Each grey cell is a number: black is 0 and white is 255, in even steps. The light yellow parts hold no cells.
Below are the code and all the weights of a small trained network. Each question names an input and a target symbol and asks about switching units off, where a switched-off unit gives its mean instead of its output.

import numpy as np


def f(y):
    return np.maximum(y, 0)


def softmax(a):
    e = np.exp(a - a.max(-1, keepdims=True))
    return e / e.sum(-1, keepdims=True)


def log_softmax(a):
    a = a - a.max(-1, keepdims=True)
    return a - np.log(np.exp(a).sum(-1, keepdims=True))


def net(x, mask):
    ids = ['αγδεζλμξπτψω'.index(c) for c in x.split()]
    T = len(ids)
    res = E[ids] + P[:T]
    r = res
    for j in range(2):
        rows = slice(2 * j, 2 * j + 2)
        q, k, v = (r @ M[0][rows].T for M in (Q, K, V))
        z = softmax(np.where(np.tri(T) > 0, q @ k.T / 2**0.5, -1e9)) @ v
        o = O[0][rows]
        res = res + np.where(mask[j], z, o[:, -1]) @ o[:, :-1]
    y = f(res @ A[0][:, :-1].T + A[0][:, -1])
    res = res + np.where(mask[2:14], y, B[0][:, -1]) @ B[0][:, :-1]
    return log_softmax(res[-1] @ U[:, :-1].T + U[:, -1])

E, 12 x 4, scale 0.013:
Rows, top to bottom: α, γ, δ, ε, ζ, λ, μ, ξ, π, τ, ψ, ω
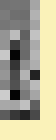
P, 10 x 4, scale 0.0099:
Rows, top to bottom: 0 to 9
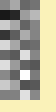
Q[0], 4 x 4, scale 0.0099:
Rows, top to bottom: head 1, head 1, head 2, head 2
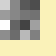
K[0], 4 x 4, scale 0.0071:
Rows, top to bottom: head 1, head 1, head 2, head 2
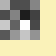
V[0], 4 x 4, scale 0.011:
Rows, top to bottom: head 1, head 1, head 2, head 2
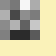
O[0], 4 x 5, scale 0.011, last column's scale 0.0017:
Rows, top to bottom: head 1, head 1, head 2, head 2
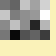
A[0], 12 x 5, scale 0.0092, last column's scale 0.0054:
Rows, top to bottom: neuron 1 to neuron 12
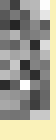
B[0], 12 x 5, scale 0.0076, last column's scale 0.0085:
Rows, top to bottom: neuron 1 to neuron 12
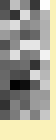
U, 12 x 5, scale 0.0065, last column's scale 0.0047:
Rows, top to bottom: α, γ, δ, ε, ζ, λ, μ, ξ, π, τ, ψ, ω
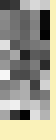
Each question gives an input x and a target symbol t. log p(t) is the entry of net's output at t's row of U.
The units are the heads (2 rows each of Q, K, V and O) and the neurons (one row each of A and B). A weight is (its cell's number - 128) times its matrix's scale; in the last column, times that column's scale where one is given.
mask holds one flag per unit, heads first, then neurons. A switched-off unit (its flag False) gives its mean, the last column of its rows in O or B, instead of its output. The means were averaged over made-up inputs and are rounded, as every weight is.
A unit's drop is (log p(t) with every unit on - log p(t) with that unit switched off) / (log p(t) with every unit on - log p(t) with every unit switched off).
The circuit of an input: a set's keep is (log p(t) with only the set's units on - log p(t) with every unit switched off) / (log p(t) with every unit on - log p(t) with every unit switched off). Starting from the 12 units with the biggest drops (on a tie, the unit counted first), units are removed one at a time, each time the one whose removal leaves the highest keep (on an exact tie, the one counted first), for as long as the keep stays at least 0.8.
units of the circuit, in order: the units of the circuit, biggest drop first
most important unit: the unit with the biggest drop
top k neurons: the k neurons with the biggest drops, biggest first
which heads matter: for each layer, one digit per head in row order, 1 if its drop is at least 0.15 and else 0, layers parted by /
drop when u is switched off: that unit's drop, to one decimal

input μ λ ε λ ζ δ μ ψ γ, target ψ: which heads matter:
11
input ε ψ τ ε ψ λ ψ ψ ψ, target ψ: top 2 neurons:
[neuron 9; neuron 6]
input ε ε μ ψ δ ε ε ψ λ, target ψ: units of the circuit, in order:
[head 2; neuron 9]
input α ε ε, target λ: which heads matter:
11
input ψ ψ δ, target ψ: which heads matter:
01
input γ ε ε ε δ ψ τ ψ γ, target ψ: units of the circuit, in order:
[head 2; neuron 9]
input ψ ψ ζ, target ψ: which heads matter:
01
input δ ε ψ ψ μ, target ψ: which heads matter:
01
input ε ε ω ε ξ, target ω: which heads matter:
10
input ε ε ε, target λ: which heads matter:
11
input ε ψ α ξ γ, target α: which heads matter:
01
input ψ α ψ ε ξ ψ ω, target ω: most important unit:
head 1
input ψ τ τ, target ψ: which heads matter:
10
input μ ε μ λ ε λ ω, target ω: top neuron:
[neuron 8]
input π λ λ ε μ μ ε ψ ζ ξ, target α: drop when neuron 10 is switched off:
0.1
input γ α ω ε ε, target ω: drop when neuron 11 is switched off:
0.1
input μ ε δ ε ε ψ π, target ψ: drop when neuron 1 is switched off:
0.0
